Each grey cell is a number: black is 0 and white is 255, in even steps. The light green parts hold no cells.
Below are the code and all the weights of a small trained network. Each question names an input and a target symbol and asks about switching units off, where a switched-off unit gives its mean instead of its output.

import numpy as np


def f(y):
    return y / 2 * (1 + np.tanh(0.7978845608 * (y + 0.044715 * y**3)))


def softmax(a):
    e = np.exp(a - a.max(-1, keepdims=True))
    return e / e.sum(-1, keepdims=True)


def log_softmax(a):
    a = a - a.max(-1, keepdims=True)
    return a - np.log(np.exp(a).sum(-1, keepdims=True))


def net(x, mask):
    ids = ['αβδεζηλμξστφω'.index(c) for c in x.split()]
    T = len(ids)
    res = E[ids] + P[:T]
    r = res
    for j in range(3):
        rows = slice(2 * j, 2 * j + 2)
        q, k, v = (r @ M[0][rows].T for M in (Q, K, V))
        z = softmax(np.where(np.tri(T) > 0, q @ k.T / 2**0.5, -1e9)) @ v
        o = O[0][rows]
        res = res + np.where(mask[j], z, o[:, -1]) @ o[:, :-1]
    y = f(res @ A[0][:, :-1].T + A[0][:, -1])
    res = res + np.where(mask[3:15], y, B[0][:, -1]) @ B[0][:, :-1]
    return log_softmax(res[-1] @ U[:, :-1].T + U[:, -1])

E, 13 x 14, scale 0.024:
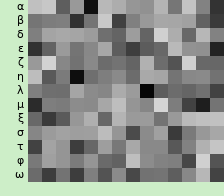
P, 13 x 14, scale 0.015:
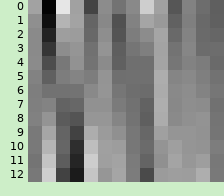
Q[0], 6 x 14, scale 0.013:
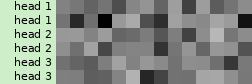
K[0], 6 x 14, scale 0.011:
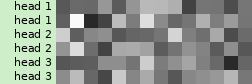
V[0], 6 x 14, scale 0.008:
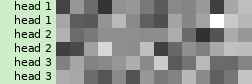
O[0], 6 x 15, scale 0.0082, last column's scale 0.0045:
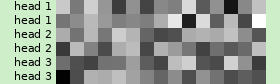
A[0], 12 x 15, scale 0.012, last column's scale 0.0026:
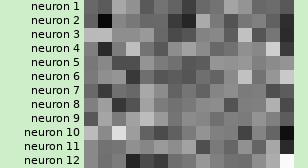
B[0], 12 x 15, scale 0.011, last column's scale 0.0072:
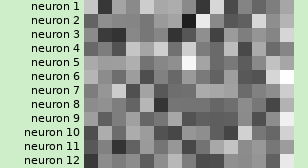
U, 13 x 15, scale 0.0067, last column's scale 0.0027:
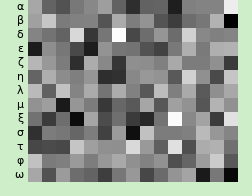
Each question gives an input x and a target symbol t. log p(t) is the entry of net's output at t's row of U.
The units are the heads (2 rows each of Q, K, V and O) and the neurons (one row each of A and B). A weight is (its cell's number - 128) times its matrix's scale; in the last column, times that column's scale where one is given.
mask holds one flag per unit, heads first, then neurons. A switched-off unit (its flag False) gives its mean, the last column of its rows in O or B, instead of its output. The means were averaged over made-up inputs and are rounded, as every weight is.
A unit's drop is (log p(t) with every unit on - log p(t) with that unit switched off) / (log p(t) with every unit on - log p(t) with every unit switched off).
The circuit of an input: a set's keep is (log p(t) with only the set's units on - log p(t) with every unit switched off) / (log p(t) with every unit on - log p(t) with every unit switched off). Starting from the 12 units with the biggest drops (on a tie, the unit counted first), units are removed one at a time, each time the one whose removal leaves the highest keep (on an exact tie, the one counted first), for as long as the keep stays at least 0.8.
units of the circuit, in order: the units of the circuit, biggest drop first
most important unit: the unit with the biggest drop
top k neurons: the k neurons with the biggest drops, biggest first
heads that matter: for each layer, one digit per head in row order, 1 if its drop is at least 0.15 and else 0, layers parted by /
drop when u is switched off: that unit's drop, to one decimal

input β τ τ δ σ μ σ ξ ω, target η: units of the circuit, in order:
[head 1; neuron 10]
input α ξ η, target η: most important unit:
neuron 10
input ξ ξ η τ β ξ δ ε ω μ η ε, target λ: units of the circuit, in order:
[neuron 1; head 1]
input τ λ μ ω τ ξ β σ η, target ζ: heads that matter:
011
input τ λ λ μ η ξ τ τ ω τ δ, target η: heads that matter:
100
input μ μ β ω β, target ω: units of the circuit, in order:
[head 3; head 2]
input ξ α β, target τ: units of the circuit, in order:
[head 1; neuron 5]
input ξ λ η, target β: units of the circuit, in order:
[neuron 5; head 1; neuron 8]
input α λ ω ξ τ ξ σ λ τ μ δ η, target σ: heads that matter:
001
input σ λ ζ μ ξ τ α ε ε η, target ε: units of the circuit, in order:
[neuron 12; head 2]
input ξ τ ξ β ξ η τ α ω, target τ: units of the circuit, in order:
[neuron 5; head 1]
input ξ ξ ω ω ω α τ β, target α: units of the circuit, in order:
[head 1; neuron 3; neuron 1]
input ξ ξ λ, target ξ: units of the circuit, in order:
[head 1; neuron 7]
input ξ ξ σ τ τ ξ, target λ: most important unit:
head 2
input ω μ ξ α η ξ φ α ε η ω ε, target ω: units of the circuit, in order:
[head 2; head 1; neuron 1]
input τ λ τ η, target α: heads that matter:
111
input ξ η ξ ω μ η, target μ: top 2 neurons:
[neuron 5; neuron 6]
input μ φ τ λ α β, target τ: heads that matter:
110
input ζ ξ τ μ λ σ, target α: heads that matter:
010
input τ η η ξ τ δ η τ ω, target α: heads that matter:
101
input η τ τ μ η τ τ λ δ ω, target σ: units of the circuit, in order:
[neuron 2]
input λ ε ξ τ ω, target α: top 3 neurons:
[neuron 2; neuron 1; neuron 3]
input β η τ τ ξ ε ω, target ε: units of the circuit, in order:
[head 2; neuron 12]
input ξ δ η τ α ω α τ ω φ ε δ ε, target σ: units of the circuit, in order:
[head 3; neuron 2]
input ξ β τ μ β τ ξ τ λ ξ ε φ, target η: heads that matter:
100
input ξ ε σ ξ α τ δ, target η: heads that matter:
000
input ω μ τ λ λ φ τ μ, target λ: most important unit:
neuron 3
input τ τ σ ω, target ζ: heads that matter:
011
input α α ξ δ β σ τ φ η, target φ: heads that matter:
111
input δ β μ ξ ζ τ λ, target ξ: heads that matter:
000
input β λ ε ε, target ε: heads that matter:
011
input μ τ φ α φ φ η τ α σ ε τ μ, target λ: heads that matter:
100
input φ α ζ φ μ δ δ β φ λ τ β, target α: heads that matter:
111
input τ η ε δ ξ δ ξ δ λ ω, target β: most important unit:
neuron 5
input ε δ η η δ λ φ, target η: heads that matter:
000
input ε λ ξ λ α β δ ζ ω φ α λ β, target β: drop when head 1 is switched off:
0.4
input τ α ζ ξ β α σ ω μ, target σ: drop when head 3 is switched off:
1.0
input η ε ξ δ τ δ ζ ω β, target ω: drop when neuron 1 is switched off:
0.1
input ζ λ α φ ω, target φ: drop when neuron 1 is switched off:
0.1
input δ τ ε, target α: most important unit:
head 3
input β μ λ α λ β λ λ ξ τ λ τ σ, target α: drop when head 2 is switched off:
0.1
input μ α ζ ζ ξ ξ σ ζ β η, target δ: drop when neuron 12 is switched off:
0.2
